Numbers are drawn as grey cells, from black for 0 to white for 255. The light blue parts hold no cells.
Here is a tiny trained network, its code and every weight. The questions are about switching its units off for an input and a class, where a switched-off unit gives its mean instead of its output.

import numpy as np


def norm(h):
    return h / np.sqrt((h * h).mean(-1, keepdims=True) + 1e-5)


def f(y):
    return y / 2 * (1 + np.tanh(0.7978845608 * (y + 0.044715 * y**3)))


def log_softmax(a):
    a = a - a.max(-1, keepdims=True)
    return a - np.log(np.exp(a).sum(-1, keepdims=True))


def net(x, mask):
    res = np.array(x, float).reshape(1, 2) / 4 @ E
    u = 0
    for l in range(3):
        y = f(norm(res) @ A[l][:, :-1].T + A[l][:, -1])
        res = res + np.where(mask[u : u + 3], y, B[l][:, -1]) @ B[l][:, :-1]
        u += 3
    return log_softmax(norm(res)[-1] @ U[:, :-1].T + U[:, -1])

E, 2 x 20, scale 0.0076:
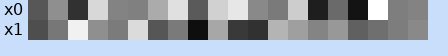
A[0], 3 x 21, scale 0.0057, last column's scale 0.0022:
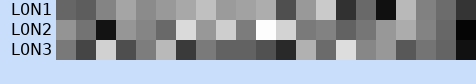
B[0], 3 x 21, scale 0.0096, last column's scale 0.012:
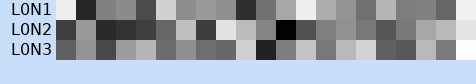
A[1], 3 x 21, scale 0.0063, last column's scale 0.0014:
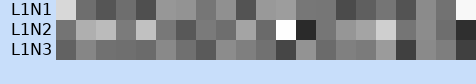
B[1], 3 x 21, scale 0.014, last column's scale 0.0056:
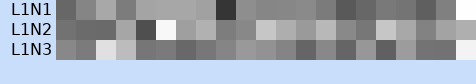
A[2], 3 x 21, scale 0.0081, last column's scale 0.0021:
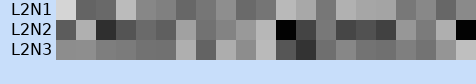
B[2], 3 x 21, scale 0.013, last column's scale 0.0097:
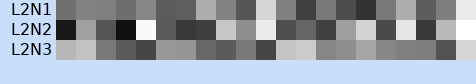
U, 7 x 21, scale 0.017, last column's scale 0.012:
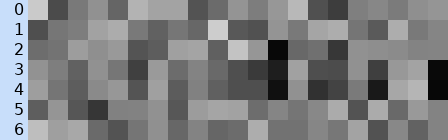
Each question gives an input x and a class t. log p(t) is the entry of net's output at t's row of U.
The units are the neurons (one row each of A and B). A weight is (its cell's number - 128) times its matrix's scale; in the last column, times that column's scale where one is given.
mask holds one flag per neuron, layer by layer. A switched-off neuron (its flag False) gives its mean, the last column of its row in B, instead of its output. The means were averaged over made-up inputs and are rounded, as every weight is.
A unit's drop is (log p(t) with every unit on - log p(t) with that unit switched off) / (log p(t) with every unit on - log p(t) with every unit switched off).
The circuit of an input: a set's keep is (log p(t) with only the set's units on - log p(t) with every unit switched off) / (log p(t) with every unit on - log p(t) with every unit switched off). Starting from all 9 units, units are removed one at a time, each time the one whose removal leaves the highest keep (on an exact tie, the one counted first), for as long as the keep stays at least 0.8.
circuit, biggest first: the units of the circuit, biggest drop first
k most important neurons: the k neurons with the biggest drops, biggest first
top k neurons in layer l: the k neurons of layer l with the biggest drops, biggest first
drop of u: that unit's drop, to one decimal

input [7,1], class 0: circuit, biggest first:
(L0N1)
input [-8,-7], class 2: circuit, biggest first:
(L0N2; L2N1)
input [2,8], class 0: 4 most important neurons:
(L2N2; L0N2; L0N1; L2N1)
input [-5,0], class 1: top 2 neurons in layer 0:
(L0N3; L0N1)
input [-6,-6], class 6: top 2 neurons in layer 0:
(L0N3; L0N1)
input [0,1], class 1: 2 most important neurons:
(L0N3; L2N2)
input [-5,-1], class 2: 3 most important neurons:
(L0N2; L2N1; L1N1)
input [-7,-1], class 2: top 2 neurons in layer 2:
(L2N1; L2N3)
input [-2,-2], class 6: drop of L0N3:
0.3
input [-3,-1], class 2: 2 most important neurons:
(L0N2; L2N1)
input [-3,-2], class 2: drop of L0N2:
1.0
